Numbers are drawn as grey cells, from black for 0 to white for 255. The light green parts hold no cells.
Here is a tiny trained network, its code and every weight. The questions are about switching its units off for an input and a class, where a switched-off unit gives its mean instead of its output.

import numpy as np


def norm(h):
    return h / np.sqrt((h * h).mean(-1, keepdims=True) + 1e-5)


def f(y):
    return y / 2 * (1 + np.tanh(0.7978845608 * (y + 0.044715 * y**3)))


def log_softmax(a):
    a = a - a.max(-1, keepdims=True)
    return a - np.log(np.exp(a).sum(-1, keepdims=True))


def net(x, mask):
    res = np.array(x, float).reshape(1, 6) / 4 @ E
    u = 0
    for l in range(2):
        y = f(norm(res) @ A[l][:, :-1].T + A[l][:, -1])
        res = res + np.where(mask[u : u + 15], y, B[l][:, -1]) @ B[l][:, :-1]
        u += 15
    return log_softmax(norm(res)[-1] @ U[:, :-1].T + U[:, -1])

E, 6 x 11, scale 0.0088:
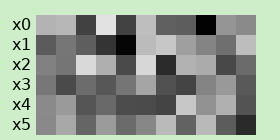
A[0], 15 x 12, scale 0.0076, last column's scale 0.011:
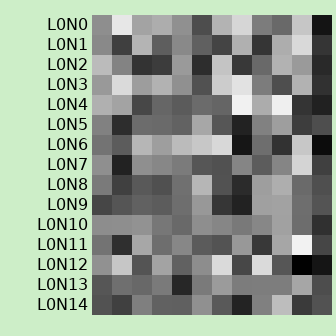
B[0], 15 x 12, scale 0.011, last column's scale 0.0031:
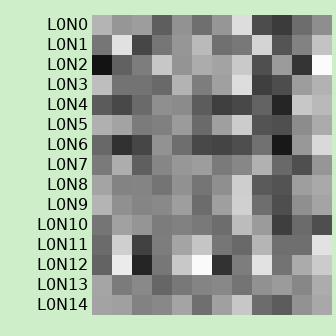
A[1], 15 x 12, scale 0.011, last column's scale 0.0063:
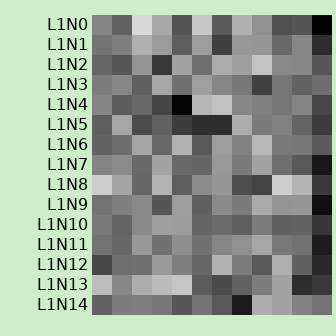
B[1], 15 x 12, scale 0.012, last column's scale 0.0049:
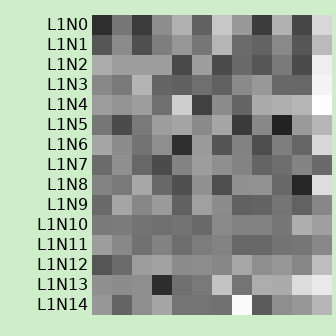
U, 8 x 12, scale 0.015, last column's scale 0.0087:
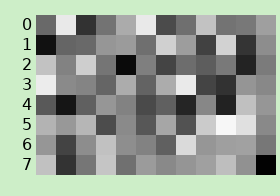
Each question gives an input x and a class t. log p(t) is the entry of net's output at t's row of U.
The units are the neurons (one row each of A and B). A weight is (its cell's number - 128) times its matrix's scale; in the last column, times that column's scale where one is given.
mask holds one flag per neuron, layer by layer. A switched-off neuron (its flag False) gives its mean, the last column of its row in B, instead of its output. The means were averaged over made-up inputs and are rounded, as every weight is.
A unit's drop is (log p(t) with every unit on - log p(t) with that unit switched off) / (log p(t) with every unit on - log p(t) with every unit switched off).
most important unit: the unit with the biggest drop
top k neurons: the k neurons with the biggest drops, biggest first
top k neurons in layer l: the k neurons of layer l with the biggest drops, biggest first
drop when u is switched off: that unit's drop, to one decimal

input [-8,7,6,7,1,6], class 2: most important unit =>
L1N2
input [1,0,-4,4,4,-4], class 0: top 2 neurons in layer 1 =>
[L1N0, L1N14]
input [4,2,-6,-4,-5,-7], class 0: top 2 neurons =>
[L0N11, L0N1]
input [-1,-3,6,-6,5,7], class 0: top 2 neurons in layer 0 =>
[L0N12, L0N2]
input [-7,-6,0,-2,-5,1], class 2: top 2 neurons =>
[L1N6, L1N2]
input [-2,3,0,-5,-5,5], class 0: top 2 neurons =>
[L0N12, L1N5]
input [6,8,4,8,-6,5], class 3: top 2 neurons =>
[L0N5, L0N8]
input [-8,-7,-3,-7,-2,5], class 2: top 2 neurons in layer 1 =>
[L1N6, L1N2]
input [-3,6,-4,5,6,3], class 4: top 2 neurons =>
[L0N4, L1N5]
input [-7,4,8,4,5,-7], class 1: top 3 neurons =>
[L1N0, L1N1, L0N12]
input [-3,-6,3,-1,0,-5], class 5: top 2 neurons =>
[L1N13, L0N12]
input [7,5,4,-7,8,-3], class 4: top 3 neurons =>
[L1N5, L0N4, L1N2]
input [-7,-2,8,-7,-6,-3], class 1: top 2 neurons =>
[L1N0, L1N1]
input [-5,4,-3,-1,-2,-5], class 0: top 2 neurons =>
[L0N11, L0N1]
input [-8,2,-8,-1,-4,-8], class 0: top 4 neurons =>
[L0N11, L0N1, L1N2, L1N0]
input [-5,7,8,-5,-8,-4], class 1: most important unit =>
L1N0
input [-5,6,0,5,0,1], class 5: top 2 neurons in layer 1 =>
[L1N4, L1N8]
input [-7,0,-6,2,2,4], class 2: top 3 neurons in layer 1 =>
[L1N2, L1N6, L1N0]
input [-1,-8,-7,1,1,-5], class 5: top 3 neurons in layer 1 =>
[L1N13, L1N0, L1N1]
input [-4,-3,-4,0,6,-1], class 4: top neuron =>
[L0N4]
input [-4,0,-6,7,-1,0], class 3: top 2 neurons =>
[L0N9, L0N8]
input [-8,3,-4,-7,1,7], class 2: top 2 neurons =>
[L1N2, L1N6]
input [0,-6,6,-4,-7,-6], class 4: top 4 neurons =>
[L0N6, L0N2, L0N12, L1N10]
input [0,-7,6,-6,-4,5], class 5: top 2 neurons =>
[L1N13, L0N2]
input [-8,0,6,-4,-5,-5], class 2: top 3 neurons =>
[L1N2, L1N6, L0N2]
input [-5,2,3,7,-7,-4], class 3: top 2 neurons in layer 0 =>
[L0N9, L0N8]
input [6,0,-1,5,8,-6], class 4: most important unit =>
L1N5
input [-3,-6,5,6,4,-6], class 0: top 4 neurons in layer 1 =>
[L1N4, L1N14, L1N1, L1N3]
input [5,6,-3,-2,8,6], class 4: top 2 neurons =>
[L0N4, L1N5]
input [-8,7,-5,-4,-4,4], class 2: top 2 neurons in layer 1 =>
[L1N2, L1N6]
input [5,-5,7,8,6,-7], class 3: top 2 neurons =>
[L0N5, L0N9]
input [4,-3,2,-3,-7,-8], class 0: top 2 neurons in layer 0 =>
[L0N11, L0N1]
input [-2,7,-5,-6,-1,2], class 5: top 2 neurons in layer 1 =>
[L1N4, L1N0]
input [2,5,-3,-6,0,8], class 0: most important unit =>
L0N12
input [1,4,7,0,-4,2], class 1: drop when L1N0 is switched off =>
0.5
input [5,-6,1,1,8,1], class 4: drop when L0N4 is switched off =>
0.4
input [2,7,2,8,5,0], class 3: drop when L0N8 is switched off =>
0.1
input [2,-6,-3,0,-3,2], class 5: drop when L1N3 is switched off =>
0.0
